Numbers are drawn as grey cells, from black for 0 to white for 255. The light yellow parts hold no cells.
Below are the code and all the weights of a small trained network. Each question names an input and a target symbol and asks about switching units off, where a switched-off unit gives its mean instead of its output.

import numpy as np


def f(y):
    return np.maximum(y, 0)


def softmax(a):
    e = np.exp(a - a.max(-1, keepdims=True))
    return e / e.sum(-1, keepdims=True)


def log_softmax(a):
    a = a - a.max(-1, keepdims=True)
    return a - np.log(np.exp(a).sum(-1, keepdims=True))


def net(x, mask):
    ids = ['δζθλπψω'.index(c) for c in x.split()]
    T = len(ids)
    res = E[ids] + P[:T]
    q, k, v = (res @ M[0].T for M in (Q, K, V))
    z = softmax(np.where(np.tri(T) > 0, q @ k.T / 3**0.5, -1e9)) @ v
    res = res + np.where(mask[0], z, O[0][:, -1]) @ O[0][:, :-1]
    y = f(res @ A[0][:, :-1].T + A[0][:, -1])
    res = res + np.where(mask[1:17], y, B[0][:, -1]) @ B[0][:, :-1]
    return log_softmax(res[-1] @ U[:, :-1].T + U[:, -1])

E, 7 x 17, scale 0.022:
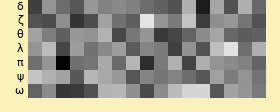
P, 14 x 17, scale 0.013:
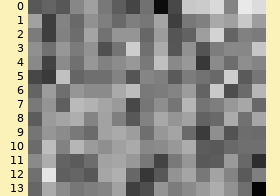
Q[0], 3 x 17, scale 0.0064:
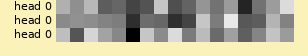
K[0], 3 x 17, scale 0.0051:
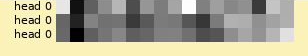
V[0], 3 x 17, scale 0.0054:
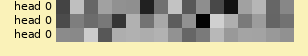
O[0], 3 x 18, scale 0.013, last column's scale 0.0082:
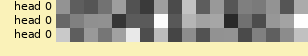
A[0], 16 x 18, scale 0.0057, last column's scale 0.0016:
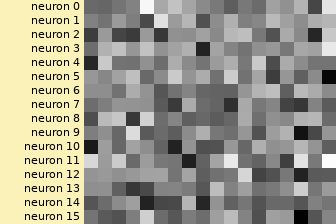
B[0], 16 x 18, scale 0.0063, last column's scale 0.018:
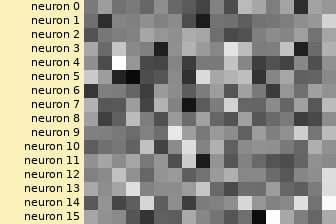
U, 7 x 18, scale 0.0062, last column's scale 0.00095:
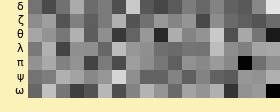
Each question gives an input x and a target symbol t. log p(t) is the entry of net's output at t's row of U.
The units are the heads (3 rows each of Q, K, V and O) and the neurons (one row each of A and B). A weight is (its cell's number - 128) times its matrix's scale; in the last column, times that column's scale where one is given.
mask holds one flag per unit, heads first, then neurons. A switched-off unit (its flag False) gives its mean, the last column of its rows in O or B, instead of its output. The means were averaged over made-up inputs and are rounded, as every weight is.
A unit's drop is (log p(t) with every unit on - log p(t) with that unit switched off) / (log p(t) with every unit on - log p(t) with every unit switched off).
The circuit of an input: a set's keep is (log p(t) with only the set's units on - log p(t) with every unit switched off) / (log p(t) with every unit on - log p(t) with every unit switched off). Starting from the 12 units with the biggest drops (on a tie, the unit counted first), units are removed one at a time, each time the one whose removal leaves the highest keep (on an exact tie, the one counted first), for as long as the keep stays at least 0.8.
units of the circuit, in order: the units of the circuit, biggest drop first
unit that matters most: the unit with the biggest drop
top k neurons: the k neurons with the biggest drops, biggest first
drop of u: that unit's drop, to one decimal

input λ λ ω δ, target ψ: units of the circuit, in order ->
(head 0)
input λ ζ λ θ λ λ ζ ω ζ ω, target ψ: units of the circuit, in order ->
(neuron 1; neuron 15; neuron 2)
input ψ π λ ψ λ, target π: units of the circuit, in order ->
(head 0; neuron 14; neuron 0)
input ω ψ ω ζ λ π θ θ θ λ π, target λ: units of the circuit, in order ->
(head 0; neuron 10)
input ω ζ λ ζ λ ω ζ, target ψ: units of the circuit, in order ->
(head 0; neuron 1)
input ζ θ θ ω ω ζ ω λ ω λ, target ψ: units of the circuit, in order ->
(head 0; neuron 1)
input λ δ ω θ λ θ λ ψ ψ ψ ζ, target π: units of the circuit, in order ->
(head 0; neuron 14; neuron 0)
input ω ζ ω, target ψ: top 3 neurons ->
(neuron 1; neuron 15; neuron 4)
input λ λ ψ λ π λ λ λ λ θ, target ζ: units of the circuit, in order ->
(head 0; neuron 7)
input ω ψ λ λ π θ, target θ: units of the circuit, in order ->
(neuron 7; neuron 1)
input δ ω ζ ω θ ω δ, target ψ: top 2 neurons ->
(neuron 15; neuron 1)
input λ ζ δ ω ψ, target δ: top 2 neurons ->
(neuron 11; neuron 14)
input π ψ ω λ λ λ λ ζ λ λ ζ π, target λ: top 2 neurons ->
(neuron 14; neuron 10)
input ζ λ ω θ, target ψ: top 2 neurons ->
(neuron 15; neuron 1)
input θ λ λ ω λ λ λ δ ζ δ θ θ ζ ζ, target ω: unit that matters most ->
neuron 1
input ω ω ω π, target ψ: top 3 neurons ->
(neuron 1; neuron 15; neuron 4)
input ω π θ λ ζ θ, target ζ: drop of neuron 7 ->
0.3
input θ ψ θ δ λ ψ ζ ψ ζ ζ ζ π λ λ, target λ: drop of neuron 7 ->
0.1
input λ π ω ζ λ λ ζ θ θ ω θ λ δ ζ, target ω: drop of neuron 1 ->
0.3
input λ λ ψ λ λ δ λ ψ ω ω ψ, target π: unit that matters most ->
neuron 14
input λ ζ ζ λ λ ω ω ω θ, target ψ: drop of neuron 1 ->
0.2
